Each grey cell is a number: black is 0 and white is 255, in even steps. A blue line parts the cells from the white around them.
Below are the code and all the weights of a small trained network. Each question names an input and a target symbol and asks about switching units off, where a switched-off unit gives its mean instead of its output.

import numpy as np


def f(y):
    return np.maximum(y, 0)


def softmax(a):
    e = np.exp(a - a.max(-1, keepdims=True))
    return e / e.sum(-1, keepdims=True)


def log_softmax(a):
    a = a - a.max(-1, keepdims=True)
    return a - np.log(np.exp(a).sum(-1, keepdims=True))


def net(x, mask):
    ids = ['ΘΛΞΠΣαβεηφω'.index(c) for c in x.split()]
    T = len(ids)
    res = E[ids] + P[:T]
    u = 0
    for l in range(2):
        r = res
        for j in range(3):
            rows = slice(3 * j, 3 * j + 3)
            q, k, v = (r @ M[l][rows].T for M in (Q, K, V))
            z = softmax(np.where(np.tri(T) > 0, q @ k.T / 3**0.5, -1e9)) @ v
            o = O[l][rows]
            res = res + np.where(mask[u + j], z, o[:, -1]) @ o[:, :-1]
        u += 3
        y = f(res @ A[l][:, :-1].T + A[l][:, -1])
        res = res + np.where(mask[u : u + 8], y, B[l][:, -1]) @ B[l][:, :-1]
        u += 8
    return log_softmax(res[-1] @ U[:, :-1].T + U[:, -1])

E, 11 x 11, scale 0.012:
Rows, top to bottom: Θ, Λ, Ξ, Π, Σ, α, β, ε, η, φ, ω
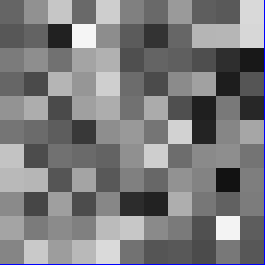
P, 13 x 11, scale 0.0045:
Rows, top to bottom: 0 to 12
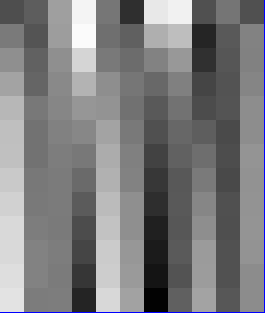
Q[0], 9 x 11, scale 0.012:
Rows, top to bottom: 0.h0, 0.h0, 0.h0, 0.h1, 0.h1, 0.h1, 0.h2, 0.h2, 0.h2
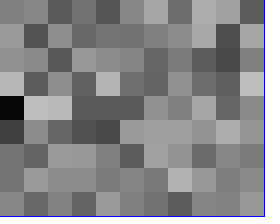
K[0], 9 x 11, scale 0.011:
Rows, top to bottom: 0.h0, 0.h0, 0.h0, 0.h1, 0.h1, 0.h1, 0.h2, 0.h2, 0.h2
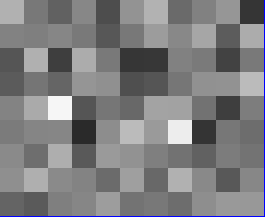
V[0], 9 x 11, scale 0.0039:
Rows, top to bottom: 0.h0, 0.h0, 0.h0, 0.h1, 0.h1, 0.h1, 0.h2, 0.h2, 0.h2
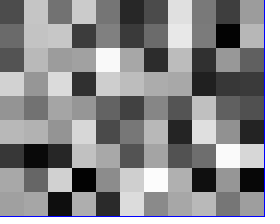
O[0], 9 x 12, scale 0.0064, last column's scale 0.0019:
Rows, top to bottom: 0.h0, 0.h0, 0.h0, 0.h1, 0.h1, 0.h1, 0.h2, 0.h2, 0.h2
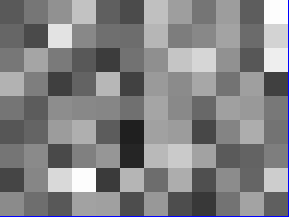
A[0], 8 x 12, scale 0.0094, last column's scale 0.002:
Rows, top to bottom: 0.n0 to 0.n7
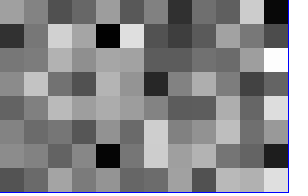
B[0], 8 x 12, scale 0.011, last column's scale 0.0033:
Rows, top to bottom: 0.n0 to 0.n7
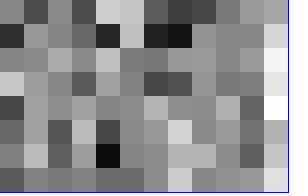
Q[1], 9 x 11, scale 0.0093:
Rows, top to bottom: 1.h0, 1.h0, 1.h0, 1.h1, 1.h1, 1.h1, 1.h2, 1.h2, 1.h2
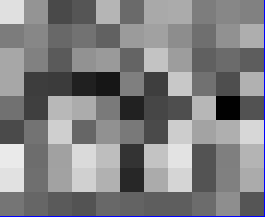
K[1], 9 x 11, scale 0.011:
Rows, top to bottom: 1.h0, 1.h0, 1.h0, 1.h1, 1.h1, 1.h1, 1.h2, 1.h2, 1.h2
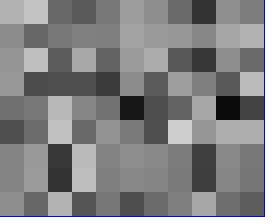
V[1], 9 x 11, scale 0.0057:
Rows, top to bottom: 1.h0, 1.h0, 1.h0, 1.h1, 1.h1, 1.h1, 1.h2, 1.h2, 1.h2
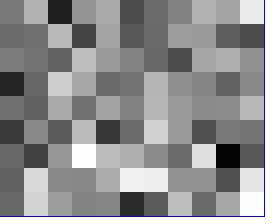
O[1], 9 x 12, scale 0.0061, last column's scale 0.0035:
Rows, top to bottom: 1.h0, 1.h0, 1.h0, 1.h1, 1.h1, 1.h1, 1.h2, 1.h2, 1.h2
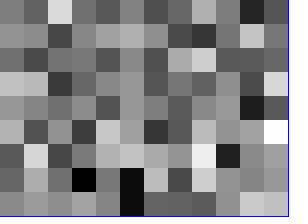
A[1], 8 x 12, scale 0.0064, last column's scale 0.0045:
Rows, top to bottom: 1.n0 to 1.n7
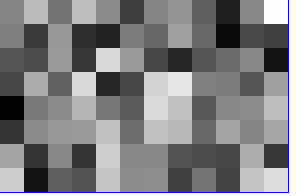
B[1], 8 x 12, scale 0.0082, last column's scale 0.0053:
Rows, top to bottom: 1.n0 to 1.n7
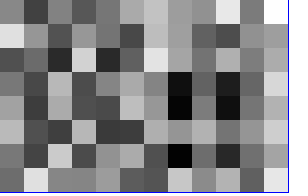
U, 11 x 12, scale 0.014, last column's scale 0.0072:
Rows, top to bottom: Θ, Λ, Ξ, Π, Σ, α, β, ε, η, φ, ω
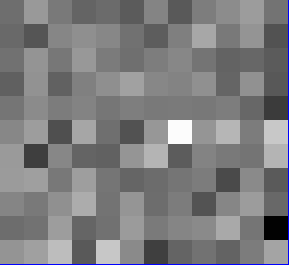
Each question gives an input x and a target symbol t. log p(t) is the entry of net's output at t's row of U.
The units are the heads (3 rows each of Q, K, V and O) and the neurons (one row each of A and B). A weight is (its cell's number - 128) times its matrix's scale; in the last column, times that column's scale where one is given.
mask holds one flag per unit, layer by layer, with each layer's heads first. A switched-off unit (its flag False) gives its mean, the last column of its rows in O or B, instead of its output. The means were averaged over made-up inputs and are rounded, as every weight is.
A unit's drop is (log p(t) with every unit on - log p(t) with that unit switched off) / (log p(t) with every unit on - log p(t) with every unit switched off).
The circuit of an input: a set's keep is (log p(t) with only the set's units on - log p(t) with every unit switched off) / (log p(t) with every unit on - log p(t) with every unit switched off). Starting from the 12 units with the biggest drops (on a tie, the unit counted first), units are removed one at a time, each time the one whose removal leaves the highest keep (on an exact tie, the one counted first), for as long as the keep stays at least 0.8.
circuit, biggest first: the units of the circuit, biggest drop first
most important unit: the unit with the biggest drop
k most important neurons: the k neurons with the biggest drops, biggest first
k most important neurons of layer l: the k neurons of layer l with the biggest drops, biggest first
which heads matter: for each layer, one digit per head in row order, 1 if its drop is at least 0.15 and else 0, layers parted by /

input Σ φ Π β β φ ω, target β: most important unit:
1.h1
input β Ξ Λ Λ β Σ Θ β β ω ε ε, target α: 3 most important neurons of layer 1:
1.n0; 1.n4; 1.n6
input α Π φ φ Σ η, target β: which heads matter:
010 / 010
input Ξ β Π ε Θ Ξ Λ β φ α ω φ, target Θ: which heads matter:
010 / 001
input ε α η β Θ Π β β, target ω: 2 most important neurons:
0.n0; 1.n6
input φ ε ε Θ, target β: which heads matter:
110 / 000
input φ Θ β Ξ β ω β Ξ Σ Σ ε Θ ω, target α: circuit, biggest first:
1.n3; 0.n4
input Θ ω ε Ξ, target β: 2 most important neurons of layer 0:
0.n1; 0.n0
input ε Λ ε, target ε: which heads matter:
010 / 100
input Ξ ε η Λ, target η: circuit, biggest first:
0.h1; 1.h2
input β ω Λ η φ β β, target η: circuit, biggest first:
0.h1; 1.h2; 0.n1
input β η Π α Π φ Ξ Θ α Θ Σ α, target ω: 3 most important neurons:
0.n3; 0.n6; 0.n7
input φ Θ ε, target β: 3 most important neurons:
1.n3; 0.n6; 1.n0
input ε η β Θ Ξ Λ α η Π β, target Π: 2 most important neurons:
0.n2; 0.n1
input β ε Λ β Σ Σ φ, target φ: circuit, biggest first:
0.h1; 0.n1
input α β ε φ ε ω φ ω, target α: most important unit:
1.h1
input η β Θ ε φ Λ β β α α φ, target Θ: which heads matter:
110 / 001
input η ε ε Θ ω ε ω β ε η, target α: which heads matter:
111 / 010
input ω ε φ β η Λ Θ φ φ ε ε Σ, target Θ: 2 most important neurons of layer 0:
0.n2; 0.n1
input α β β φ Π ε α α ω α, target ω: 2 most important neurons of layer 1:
1.n6; 1.n5
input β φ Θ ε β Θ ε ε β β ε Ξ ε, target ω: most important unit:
0.h2
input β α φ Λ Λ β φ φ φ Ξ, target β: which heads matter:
101 / 010
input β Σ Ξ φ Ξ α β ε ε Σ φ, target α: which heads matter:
010 / 010
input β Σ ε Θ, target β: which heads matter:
010 / 000
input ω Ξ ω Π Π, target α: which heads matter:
010 / 110
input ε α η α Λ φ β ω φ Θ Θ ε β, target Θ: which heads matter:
010 / 001
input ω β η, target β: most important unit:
0.h1
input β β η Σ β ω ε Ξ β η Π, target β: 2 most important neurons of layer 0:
0.n2; 0.n1
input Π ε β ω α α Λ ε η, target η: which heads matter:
010 / 001
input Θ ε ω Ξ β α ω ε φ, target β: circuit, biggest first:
1.h1; 1.n4; 1.n7
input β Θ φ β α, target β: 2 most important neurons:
1.n3; 1.n4
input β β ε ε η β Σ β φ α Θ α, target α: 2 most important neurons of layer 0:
0.n3; 0.n1
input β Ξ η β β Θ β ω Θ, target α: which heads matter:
010 / 000
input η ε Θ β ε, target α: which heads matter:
101 / 010
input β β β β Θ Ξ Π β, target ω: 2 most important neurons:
1.n6; 1.n7
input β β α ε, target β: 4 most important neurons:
1.n3; 1.n0; 0.n6; 1.n7
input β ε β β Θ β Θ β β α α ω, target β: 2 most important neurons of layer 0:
0.n1; 0.n4
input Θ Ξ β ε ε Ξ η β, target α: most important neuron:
0.n5
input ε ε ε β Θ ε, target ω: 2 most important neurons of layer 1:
1.n6; 1.n7
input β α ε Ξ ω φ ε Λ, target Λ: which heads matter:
010 / 100
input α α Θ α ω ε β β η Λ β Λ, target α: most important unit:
0.h2
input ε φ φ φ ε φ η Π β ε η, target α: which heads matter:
000 / 010
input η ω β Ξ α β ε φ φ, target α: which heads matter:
110 / 010
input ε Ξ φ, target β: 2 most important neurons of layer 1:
1.n4; 1.n3
